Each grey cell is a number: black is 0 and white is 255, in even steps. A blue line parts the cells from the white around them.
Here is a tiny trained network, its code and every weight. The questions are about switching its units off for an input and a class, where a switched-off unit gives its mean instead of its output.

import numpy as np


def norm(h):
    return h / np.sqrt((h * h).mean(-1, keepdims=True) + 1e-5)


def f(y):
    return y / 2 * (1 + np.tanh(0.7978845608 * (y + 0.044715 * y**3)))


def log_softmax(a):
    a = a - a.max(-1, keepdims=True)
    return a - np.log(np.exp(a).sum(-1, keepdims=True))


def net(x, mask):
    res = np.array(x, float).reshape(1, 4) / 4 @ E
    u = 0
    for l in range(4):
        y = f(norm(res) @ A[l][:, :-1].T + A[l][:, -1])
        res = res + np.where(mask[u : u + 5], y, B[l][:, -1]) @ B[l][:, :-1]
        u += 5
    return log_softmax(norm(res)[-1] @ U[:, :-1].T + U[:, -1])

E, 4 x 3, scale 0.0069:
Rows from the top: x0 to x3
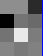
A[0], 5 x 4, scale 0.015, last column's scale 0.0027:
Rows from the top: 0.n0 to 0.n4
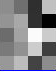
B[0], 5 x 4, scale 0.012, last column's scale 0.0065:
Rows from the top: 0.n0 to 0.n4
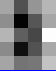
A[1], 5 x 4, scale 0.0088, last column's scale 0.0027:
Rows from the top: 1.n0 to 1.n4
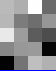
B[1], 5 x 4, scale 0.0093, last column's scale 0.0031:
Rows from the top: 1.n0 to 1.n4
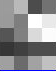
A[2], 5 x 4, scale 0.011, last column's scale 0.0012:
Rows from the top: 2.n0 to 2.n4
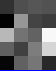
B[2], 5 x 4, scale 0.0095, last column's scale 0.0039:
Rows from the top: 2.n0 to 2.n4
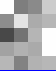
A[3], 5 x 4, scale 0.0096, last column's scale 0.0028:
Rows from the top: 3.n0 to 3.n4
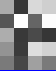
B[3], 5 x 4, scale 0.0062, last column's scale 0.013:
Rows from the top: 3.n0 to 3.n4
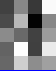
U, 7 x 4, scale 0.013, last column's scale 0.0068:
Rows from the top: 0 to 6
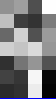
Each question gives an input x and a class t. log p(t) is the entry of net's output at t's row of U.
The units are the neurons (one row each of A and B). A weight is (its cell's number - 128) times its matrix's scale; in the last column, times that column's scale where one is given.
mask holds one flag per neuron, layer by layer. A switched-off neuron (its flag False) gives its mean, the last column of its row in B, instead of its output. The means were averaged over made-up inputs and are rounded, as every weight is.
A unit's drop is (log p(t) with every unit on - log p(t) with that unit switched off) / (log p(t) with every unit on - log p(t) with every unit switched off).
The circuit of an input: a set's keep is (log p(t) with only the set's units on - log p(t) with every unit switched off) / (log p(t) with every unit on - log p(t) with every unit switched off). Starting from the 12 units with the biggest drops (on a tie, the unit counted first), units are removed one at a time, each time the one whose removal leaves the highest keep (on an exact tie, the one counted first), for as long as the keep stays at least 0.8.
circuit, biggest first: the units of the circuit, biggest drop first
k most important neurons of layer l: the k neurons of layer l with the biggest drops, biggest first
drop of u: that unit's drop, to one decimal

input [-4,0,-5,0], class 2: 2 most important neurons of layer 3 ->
(3.n3 3.n4)
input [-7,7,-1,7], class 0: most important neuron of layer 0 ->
(0.n2)
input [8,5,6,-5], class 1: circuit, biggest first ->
(0.n1 3.n3)
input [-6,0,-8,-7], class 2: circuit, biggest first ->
(0.n1 3.n3 0.n0)
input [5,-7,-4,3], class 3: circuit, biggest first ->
(0.n2 1.n2)
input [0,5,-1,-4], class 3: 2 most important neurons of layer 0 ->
(0.n4 0.n0)
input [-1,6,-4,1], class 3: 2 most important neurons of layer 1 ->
(1.n1 1.n2)
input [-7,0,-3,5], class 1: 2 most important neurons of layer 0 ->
(0.n3 0.n2)
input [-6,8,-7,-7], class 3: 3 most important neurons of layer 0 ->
(0.n0 0.n1 0.n4)
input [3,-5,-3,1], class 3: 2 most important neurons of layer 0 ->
(0.n3 0.n1)
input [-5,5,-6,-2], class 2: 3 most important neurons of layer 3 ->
(3.n3 3.n0 3.n4)
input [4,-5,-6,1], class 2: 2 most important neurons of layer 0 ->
(0.n2 0.n4)
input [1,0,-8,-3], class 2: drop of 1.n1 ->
0.0
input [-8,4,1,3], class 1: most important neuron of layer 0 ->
(0.n3)
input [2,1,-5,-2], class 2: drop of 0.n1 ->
0.1
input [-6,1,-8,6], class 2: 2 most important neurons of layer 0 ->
(0.n1 0.n0)
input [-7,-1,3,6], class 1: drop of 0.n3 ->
0.3
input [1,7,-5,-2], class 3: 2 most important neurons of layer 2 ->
(2.n4 2.n0)
